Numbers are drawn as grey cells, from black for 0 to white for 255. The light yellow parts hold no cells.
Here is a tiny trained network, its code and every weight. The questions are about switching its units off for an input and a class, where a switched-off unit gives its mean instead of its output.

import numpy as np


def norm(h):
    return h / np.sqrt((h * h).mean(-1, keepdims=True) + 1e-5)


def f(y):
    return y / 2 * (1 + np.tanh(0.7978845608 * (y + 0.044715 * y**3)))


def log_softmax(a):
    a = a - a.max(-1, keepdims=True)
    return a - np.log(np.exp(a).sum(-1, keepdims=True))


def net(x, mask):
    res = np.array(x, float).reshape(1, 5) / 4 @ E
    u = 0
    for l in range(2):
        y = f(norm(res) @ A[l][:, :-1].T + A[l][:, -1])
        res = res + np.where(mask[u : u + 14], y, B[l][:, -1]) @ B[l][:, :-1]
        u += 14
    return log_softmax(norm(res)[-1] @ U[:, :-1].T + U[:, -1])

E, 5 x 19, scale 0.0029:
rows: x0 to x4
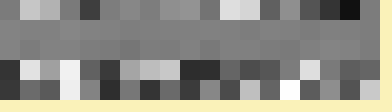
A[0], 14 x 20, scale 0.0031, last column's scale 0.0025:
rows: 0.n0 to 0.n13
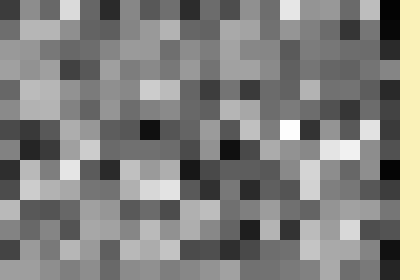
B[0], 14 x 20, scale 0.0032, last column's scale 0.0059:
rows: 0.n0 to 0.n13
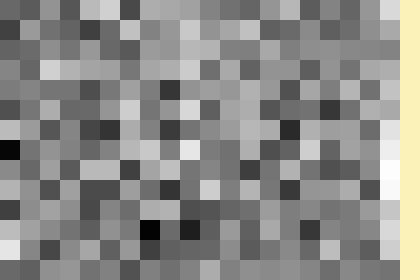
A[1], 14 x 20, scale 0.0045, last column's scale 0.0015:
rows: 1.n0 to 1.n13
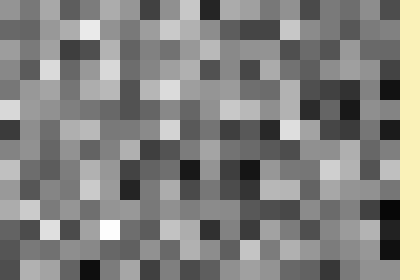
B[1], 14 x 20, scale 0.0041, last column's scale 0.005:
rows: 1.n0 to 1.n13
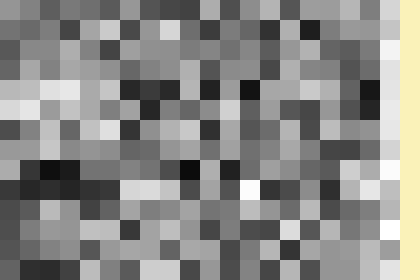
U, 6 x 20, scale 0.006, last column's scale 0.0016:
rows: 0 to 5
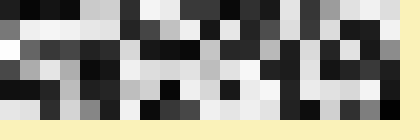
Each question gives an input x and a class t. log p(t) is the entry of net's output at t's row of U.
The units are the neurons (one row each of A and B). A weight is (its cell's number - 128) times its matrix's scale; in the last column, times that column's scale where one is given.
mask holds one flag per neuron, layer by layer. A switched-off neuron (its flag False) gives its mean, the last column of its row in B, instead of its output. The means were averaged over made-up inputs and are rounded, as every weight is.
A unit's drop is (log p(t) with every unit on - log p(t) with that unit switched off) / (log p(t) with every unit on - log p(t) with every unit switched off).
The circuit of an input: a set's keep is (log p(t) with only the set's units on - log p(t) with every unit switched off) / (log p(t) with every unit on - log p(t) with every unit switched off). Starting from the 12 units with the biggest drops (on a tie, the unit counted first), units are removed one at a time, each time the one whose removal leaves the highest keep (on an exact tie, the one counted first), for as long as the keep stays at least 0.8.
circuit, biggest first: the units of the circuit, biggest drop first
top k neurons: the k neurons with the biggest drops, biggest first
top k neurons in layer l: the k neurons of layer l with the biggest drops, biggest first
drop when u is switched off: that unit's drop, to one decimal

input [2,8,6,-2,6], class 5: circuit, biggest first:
[0.n6]
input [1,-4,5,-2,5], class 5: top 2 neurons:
[0.n6, 0.n7]
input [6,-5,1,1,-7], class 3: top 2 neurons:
[0.n8, 0.n0]
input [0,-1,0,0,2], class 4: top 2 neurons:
[0.n6, 0.n11]
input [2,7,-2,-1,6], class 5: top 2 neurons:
[0.n6, 0.n7]
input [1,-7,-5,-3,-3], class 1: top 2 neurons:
[0.n3, 1.n4]
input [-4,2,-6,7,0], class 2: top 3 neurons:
[0.n9, 0.n4, 0.n12]
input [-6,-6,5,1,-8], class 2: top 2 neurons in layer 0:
[0.n8, 0.n0]
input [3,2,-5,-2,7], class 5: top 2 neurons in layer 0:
[0.n6, 0.n7]
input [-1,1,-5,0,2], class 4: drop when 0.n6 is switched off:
0.9
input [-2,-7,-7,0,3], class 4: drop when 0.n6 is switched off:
1.0
